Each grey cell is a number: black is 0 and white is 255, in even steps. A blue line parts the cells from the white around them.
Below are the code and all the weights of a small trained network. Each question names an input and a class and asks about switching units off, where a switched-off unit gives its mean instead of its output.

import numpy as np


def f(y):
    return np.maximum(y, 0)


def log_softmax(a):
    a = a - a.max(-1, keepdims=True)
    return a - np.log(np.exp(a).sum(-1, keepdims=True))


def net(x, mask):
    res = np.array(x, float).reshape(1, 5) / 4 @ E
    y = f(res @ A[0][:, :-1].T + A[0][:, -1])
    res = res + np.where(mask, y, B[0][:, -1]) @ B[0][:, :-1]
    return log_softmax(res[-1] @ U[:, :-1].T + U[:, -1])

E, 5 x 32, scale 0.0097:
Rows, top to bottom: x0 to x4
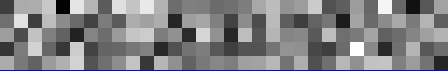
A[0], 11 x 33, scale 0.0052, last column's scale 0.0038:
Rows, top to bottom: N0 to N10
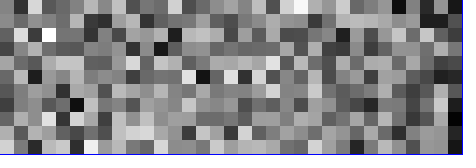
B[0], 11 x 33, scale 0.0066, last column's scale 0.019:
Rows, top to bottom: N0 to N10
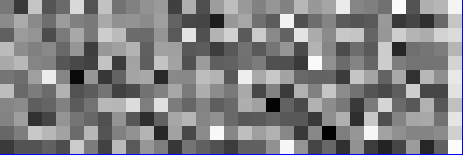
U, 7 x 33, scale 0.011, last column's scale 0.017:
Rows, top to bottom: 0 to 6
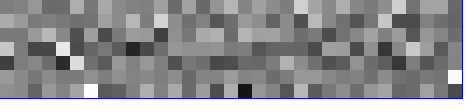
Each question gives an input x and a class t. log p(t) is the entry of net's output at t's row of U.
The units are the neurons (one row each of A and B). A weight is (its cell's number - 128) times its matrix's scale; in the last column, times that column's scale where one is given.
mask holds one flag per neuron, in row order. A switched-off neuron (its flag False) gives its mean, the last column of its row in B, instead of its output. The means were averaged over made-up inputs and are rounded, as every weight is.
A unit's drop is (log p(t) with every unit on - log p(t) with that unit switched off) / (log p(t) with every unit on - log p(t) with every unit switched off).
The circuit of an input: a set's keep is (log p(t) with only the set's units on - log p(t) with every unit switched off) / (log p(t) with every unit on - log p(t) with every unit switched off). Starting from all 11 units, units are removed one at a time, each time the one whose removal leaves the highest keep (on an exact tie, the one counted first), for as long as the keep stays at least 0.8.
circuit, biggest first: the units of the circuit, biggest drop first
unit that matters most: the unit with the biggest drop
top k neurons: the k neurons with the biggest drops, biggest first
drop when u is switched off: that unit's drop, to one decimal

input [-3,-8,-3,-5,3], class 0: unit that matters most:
N0
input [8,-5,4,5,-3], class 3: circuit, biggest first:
N8, N6
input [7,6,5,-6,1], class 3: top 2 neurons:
N6, N8
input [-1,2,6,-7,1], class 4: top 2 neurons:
N10, N5
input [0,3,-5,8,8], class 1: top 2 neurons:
N10, N1
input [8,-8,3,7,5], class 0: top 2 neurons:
N0, N10
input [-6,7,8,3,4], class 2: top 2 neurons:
N9, N0
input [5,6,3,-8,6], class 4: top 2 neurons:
N10, N0
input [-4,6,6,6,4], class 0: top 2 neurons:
N2, N10
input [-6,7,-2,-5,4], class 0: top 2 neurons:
N2, N8
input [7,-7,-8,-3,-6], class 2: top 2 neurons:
N5, N2
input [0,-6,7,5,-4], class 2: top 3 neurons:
N9, N2, N10
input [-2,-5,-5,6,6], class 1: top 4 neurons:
N10, N1, N2, N4
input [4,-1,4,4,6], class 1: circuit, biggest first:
N10, N1
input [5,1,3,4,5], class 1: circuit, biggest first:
N10
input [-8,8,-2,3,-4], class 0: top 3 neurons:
N2, N8, N6
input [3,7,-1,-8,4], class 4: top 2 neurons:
N10, N0
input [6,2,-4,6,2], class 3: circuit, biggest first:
N8, N10
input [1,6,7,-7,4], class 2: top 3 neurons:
N9, N0, N1
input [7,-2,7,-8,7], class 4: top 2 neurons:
N10, N5
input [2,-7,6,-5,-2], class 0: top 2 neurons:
N0, N5
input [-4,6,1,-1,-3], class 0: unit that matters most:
N2
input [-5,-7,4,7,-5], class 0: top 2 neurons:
N10, N0
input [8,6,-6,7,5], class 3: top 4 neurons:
N8, N6, N10, N0
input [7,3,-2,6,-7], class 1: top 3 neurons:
N3, N10, N7
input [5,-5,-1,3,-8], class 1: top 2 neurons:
N3, N7
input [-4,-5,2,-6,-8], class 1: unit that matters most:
N7
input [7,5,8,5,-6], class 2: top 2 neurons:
N9, N10
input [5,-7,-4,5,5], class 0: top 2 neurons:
N0, N10
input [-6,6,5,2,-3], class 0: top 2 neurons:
N2, N8
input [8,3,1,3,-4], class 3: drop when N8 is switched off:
0.3
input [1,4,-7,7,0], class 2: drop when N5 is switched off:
1.2
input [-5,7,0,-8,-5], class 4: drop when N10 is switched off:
1.0
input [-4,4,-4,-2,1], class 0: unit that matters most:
N8
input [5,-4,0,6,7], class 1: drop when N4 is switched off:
0.3
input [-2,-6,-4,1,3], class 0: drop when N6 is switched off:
0.0
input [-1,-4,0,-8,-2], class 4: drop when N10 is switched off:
1.0
